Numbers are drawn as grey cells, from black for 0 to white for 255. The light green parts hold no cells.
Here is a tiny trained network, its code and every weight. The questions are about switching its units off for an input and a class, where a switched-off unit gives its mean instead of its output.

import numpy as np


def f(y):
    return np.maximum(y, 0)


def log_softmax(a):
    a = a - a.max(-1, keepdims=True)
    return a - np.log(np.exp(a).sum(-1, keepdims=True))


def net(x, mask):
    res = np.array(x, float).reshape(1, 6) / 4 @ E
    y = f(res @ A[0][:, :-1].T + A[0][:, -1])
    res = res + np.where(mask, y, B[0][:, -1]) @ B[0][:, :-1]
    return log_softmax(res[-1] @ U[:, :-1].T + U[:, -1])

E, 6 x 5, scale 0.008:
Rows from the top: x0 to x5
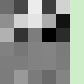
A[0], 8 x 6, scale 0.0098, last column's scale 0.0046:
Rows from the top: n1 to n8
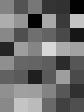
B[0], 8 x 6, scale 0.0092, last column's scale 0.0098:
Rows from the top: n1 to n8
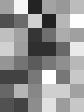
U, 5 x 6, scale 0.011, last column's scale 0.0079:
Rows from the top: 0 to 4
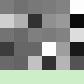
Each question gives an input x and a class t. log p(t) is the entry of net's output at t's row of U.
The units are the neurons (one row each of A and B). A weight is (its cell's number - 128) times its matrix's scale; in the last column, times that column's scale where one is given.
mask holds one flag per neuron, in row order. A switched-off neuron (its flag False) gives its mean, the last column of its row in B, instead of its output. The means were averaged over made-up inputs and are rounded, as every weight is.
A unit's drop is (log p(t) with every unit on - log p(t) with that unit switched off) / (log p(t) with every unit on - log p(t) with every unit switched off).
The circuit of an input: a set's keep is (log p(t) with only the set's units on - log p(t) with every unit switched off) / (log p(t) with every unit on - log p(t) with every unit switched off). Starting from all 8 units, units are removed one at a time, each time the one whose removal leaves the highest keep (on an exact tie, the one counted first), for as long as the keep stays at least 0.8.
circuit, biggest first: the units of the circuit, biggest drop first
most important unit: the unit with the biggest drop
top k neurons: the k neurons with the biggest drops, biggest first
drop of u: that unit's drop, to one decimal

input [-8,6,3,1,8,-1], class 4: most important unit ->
n2
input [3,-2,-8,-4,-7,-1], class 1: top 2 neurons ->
n4; n2
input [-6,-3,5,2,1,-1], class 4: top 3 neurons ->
n2; n4; n8
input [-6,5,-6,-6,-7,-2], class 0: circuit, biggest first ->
n2; n1
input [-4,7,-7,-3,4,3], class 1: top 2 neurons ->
n4; n6
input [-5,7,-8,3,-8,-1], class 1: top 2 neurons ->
n4; n6
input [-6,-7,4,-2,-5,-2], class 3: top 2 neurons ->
n6; n4
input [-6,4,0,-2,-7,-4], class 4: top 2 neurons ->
n2; n6
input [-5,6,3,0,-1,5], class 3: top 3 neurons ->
n8; n4; n7
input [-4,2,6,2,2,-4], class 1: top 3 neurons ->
n1; n3; n5
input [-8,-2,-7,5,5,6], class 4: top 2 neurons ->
n2; n1
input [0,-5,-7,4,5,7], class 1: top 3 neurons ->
n4; n2; n8
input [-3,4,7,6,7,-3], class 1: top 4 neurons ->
n1; n3; n5; n6
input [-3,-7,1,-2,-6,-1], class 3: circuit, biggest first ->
n6
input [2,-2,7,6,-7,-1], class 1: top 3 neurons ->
n1; n2; n3
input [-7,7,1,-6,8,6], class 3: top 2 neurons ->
n8; n7
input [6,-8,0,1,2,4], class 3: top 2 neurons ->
n6; n2
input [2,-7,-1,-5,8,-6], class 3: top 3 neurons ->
n6; n2; n4
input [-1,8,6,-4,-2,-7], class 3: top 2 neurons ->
n8; n4
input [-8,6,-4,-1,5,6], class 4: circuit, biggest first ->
n2
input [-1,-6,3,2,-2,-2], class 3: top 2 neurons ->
n6; n4
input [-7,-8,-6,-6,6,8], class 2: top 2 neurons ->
n2; n4
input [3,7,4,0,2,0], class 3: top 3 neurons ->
n8; n4; n2
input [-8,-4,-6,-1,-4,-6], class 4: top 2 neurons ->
n2; n1
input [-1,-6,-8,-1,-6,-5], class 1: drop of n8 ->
0.1
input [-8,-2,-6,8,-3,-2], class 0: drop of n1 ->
0.1
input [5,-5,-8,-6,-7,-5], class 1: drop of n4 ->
0.8
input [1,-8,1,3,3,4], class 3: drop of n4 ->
0.1
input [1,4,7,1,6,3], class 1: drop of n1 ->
0.4
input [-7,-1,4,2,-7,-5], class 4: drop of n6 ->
0.0
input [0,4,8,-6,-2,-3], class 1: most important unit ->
n1
